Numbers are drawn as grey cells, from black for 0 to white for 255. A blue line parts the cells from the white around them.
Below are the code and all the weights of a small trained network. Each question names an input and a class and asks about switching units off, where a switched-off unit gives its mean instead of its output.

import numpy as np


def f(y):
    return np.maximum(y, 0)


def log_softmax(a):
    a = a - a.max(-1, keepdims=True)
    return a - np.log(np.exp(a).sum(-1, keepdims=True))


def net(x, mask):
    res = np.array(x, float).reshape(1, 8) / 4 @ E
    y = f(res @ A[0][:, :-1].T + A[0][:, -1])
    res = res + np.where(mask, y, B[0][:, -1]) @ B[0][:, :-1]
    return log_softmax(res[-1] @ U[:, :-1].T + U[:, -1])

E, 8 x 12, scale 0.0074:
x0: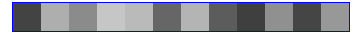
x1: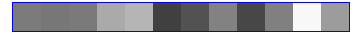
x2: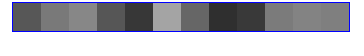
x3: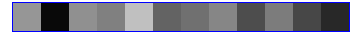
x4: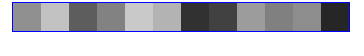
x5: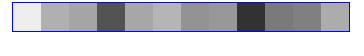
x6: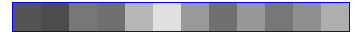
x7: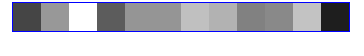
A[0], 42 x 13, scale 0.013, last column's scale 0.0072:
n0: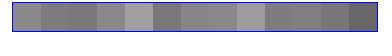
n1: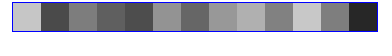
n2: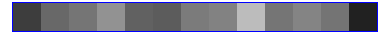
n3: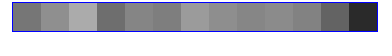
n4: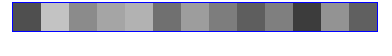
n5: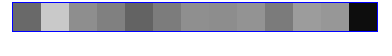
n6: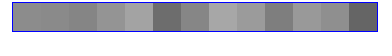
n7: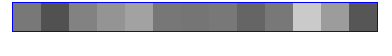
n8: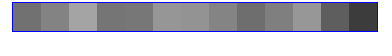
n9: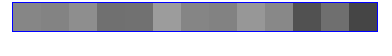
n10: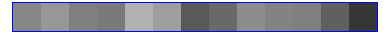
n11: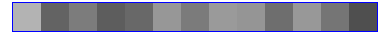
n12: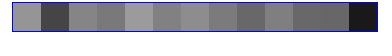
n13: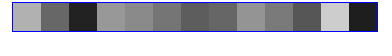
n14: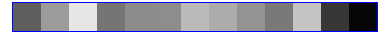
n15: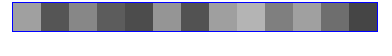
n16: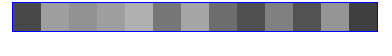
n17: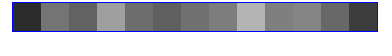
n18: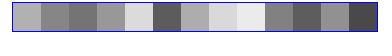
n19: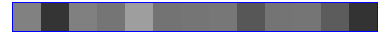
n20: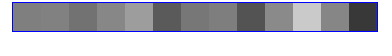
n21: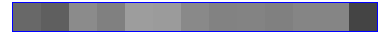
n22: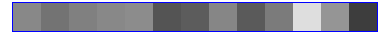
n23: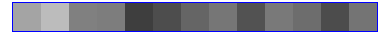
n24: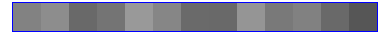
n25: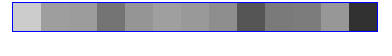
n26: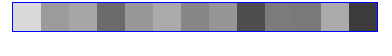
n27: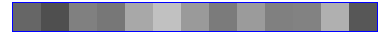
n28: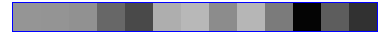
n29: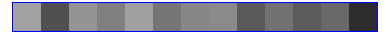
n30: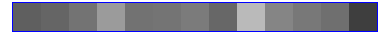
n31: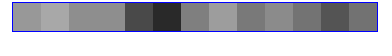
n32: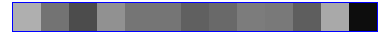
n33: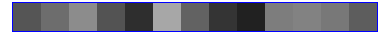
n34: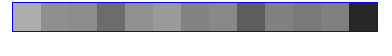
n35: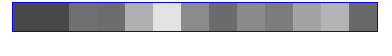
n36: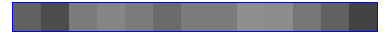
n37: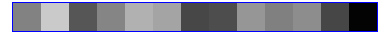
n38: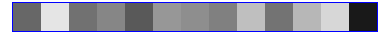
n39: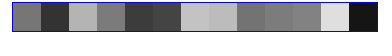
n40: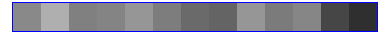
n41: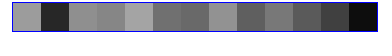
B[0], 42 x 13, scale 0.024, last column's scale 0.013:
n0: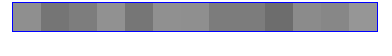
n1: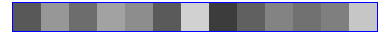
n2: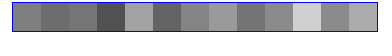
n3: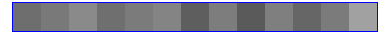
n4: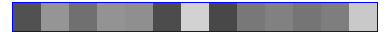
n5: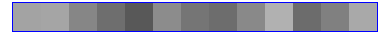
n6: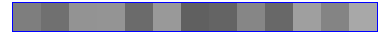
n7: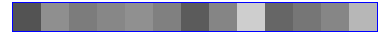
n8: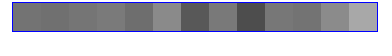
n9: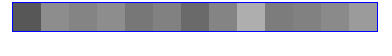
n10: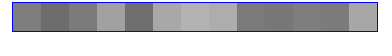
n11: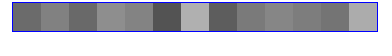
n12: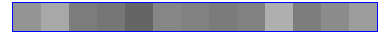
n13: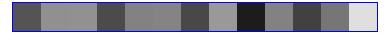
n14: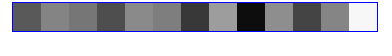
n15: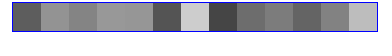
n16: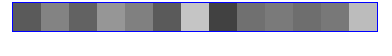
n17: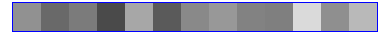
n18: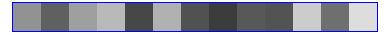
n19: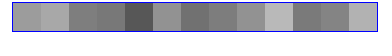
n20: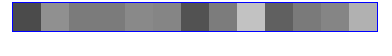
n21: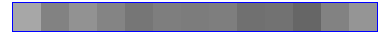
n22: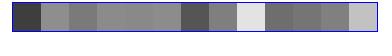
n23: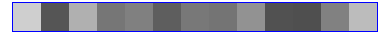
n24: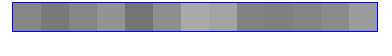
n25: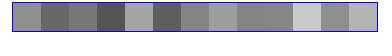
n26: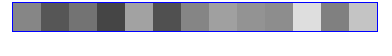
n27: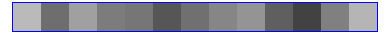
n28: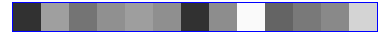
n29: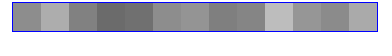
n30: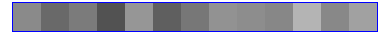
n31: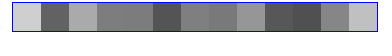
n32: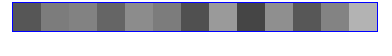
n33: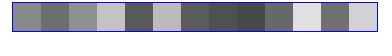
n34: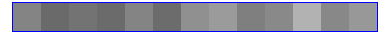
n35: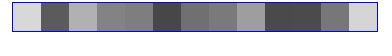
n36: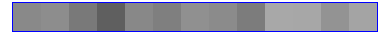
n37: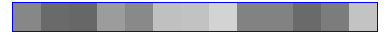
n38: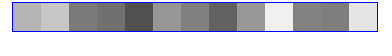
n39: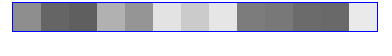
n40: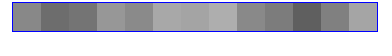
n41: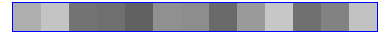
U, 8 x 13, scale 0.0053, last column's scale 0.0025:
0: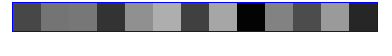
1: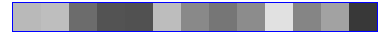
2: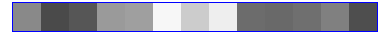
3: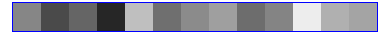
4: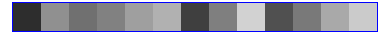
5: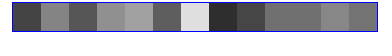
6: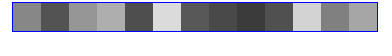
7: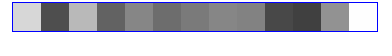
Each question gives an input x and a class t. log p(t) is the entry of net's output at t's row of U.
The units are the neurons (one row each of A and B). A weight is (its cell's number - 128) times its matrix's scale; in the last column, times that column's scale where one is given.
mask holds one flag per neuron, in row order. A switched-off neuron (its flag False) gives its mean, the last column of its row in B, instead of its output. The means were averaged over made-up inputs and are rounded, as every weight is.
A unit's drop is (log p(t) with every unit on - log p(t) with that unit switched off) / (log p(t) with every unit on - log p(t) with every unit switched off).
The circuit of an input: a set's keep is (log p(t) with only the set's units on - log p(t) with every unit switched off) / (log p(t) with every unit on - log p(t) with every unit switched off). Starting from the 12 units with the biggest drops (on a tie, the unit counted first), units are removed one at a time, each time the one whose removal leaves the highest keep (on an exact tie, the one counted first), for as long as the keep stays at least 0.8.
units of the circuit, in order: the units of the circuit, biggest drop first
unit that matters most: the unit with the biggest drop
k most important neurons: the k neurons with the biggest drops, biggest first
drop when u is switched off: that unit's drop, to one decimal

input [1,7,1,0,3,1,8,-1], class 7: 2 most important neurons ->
[n35; n28]
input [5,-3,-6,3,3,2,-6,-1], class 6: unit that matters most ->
n18
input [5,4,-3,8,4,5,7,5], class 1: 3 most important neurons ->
[n41; n29; n19]
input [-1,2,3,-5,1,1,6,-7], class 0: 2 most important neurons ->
[n13; n32]
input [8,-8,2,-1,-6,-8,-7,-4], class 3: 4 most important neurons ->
[n17; n2; n30; n22]
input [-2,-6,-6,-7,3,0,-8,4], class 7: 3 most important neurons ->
[n31; n23; n41]
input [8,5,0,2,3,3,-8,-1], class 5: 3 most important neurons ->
[n4; n16; n35]
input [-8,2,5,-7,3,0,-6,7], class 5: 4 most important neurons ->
[n1; n15; n13; n11]
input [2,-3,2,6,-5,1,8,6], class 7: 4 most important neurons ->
[n35; n27; n13; n38]
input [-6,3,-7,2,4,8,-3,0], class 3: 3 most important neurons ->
[n26; n25; n33]
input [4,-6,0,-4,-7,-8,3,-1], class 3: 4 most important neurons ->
[n17; n2; n30; n37]
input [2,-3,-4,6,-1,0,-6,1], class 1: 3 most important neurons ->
[n41; n35; n29]
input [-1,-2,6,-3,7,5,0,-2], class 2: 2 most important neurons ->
[n37; n18]
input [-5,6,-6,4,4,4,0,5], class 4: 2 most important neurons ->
[n22; n33]
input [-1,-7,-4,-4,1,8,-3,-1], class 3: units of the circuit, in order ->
[n26]
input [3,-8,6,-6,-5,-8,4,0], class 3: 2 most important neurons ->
[n17; n2]
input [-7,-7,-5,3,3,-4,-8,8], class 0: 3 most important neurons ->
[n14; n35; n3]
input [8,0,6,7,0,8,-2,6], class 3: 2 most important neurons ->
[n26; n25]
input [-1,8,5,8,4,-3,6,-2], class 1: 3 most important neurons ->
[n41; n19; n28]
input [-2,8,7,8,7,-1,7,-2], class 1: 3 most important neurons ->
[n41; n19; n28]
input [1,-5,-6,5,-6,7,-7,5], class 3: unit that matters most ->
n26
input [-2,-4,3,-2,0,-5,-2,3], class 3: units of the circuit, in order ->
[n17; n2]
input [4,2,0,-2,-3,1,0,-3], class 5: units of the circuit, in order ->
[n4; n16]
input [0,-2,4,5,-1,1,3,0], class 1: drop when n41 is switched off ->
0.2
